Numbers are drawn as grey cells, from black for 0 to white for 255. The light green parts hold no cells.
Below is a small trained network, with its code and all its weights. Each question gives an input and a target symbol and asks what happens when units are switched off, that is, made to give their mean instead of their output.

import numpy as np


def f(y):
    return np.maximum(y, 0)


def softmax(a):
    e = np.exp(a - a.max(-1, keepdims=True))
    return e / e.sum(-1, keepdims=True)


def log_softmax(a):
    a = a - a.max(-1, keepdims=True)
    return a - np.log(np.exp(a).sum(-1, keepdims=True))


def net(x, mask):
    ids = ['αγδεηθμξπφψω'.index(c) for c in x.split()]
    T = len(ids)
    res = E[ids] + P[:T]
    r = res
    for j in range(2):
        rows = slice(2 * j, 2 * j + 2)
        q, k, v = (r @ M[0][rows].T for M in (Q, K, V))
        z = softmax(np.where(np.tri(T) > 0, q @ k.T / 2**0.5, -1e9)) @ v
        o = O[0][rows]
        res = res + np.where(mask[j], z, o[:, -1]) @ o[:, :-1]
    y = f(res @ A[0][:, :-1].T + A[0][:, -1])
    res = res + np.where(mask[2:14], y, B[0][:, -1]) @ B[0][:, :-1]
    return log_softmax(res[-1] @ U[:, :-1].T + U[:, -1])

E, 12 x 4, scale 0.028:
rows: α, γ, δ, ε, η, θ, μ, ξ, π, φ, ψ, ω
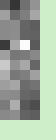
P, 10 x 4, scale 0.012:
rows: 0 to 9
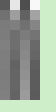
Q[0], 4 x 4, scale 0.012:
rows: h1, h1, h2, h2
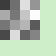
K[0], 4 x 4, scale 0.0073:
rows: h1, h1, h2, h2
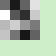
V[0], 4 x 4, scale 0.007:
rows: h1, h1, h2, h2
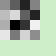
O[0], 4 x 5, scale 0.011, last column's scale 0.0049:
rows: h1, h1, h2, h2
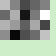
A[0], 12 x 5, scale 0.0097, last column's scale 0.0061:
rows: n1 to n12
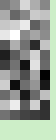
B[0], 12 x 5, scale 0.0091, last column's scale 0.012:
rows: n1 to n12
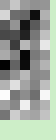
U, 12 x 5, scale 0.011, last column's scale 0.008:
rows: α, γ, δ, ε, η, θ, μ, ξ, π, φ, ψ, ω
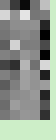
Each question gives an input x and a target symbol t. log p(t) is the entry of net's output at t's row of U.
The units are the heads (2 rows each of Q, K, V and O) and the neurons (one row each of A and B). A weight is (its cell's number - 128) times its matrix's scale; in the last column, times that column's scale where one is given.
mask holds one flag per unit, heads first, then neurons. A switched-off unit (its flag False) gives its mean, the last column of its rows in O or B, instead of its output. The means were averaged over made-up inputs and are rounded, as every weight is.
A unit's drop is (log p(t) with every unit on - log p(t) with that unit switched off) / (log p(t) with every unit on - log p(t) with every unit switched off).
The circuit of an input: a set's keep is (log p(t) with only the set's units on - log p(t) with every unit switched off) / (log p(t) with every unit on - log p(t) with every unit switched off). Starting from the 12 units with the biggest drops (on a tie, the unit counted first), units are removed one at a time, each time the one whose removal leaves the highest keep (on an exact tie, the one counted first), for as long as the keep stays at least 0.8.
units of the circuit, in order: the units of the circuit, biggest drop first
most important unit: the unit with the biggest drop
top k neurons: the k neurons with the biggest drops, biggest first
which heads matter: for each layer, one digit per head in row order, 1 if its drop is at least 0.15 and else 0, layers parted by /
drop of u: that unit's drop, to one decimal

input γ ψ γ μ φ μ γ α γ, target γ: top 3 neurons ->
[n9; n7; n2]
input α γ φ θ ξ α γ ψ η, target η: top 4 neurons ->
[n3; n1; n10; n11]
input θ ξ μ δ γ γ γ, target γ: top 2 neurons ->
[n9; n4]
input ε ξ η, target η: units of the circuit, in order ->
[n3; h2]
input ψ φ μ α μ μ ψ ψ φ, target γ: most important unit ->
n10
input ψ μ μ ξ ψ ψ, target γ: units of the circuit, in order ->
[n10; n4]
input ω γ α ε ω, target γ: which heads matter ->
00
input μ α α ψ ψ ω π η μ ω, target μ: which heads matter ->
10
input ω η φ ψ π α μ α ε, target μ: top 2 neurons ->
[n10; n9]
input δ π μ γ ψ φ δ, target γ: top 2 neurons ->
[n10; n4]
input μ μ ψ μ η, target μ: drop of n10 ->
0.2
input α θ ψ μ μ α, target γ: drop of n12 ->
0.0
